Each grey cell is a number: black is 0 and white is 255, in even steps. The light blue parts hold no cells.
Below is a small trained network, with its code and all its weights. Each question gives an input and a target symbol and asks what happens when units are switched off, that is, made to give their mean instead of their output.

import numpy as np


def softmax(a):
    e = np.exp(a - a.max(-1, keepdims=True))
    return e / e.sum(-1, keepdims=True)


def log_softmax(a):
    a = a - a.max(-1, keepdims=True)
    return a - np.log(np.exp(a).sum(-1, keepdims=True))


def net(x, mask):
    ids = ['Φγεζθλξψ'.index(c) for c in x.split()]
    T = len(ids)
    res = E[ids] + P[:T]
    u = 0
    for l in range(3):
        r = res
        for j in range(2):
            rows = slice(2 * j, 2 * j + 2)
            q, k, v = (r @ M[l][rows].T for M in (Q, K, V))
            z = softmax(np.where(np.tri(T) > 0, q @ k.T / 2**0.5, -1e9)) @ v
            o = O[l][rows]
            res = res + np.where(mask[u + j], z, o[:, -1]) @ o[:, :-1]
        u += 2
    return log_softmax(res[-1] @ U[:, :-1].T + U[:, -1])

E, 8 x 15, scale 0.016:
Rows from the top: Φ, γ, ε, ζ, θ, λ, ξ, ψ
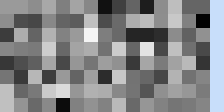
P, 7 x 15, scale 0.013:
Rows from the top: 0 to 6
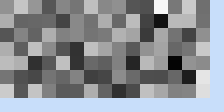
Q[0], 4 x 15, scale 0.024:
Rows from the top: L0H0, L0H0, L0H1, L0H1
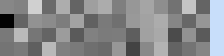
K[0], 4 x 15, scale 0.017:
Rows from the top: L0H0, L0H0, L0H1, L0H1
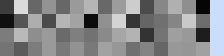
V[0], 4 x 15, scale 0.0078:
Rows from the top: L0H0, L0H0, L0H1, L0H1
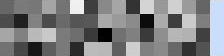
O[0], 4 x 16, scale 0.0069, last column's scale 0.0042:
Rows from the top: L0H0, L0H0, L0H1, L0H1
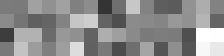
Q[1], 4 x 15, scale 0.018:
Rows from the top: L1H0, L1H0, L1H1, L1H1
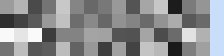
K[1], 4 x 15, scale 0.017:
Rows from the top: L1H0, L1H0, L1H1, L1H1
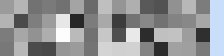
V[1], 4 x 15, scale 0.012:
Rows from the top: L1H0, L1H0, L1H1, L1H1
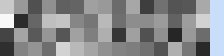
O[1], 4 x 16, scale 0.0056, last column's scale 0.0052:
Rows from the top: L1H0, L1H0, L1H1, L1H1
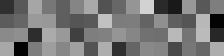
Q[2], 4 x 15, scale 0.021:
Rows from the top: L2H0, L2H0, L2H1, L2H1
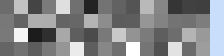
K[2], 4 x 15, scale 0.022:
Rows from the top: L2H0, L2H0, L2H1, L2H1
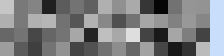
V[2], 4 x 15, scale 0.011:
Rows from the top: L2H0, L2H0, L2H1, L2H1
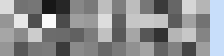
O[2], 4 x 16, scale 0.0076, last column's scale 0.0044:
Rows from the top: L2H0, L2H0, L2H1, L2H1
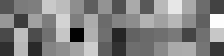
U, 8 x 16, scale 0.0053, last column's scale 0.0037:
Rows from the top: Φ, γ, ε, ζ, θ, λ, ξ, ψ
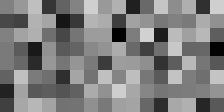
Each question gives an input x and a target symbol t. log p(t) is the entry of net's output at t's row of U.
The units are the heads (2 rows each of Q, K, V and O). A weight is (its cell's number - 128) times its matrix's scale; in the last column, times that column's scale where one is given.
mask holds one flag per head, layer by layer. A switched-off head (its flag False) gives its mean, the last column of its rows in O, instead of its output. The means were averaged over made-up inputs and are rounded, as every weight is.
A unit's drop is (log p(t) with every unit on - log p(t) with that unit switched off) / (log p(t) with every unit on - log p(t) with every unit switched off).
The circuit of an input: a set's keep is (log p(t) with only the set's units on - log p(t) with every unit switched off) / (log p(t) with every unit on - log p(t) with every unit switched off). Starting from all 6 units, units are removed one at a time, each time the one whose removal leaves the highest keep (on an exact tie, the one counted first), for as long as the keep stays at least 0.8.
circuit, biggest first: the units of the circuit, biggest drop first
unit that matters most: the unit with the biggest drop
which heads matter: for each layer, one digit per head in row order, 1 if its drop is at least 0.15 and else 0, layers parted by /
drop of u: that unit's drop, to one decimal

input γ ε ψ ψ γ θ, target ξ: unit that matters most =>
L1H1
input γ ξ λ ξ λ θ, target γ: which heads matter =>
00 / 10 / 00
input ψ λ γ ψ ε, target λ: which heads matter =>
00 / 01 / 10
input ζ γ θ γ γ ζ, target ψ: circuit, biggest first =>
(L0H0 L2H0)
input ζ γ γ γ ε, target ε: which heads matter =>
01 / 00 / 00
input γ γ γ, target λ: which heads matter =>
01 / 00 / 11
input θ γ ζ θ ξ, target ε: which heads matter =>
01 / 00 / 00
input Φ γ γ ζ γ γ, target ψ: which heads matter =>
10 / 01 / 10
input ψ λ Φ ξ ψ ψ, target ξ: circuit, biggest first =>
(L1H1 L2H0)
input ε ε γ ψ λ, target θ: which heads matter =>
00 / 11 / 00
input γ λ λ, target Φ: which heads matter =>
00 / 01 / 00
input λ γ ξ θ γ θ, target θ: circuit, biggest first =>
(L0H0 L2H1)
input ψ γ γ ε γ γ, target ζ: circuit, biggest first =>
(L0H0 L0H1 L2H0)
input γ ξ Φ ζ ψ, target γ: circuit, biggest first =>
(L1H0)
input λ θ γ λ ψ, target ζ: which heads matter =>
00 / 01 / 10
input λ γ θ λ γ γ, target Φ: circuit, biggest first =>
(L1H1 L0H0)
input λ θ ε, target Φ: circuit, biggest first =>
(L1H0 L1H1)
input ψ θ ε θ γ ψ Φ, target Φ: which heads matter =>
11 / 01 / 00
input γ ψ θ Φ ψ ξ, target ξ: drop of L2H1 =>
0.1
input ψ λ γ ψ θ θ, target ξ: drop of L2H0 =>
0.1
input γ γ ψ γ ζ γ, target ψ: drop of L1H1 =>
0.2
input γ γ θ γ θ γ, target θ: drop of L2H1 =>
0.3
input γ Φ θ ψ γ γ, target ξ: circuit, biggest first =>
(L1H1)
